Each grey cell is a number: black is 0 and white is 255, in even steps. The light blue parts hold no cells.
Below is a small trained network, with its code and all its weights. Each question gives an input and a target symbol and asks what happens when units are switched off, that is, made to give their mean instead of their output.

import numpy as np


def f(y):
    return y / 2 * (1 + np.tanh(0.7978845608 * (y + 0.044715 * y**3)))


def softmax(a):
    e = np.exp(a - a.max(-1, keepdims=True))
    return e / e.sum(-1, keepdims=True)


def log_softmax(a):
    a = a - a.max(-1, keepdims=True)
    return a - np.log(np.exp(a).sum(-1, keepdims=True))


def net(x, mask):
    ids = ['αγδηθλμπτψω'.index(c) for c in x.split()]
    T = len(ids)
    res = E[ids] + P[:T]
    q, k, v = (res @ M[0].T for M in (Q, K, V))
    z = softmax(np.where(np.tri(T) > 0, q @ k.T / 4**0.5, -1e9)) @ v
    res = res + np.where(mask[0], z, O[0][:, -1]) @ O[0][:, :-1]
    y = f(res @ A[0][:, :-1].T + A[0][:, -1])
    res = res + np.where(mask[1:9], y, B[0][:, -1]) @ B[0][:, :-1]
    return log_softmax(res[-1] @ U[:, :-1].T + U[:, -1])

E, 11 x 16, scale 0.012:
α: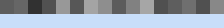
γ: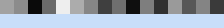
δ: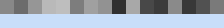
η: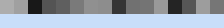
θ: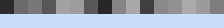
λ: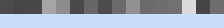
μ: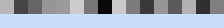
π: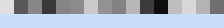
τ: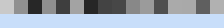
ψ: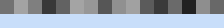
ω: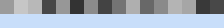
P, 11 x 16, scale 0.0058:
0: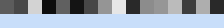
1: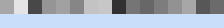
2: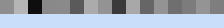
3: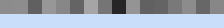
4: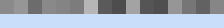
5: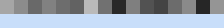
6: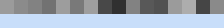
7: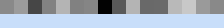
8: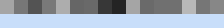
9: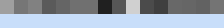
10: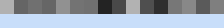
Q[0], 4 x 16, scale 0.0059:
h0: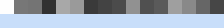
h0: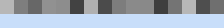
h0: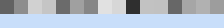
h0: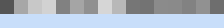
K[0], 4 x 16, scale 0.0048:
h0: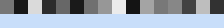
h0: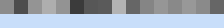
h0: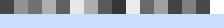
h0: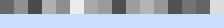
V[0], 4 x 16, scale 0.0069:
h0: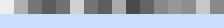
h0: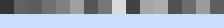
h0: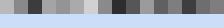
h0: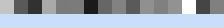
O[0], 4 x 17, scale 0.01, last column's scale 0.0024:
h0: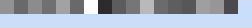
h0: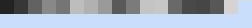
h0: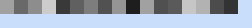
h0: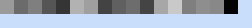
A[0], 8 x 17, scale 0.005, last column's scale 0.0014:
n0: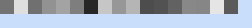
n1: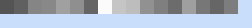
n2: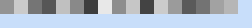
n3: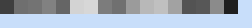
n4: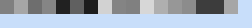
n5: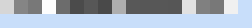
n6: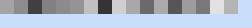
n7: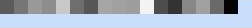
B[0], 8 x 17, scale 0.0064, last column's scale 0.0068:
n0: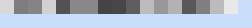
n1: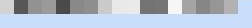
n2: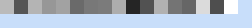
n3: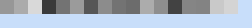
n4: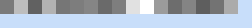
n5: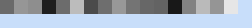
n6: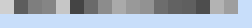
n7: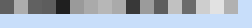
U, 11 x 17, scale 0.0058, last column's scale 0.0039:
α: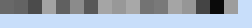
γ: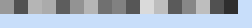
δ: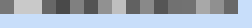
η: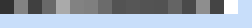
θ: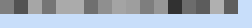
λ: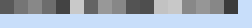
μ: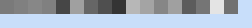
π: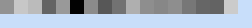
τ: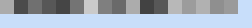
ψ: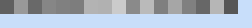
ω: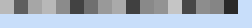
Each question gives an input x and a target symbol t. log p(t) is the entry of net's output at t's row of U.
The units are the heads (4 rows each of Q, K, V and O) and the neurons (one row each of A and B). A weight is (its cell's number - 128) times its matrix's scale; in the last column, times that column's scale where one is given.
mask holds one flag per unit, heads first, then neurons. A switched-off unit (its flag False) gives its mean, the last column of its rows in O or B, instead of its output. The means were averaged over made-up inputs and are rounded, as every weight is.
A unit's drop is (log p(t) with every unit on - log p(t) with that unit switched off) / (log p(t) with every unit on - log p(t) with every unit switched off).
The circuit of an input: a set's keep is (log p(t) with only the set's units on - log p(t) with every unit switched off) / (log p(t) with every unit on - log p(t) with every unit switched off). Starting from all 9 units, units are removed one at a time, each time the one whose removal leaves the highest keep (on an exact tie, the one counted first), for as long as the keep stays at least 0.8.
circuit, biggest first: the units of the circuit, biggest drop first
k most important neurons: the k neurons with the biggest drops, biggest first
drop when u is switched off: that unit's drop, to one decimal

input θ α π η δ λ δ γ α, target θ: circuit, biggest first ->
h0, n3, n0
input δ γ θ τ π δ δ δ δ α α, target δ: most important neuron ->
n5
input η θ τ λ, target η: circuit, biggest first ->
h0, n1, n0, n3
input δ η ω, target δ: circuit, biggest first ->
h0, n5
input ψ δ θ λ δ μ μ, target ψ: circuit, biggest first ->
h0, n7, n1
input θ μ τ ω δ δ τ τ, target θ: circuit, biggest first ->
h0, n2, n3
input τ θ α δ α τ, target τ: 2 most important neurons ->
n0, n4
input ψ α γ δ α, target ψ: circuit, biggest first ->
h0, n7, n2
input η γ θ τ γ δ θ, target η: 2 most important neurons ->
n1, n0
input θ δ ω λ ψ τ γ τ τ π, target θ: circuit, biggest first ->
h0, n3
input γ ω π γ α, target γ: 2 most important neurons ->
n3, n5
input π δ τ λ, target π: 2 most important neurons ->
n6, n7
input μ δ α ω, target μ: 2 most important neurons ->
n3, n2
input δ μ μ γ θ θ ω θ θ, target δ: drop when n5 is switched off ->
0.5
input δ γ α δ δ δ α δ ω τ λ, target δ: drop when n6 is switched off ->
0.0
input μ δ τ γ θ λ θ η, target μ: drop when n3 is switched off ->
0.4
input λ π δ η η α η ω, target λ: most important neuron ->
n2
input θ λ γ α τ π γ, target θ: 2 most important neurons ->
n3, n7
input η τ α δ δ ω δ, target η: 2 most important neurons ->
n1, n0
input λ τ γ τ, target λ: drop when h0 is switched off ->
1.5
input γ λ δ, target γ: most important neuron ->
n3
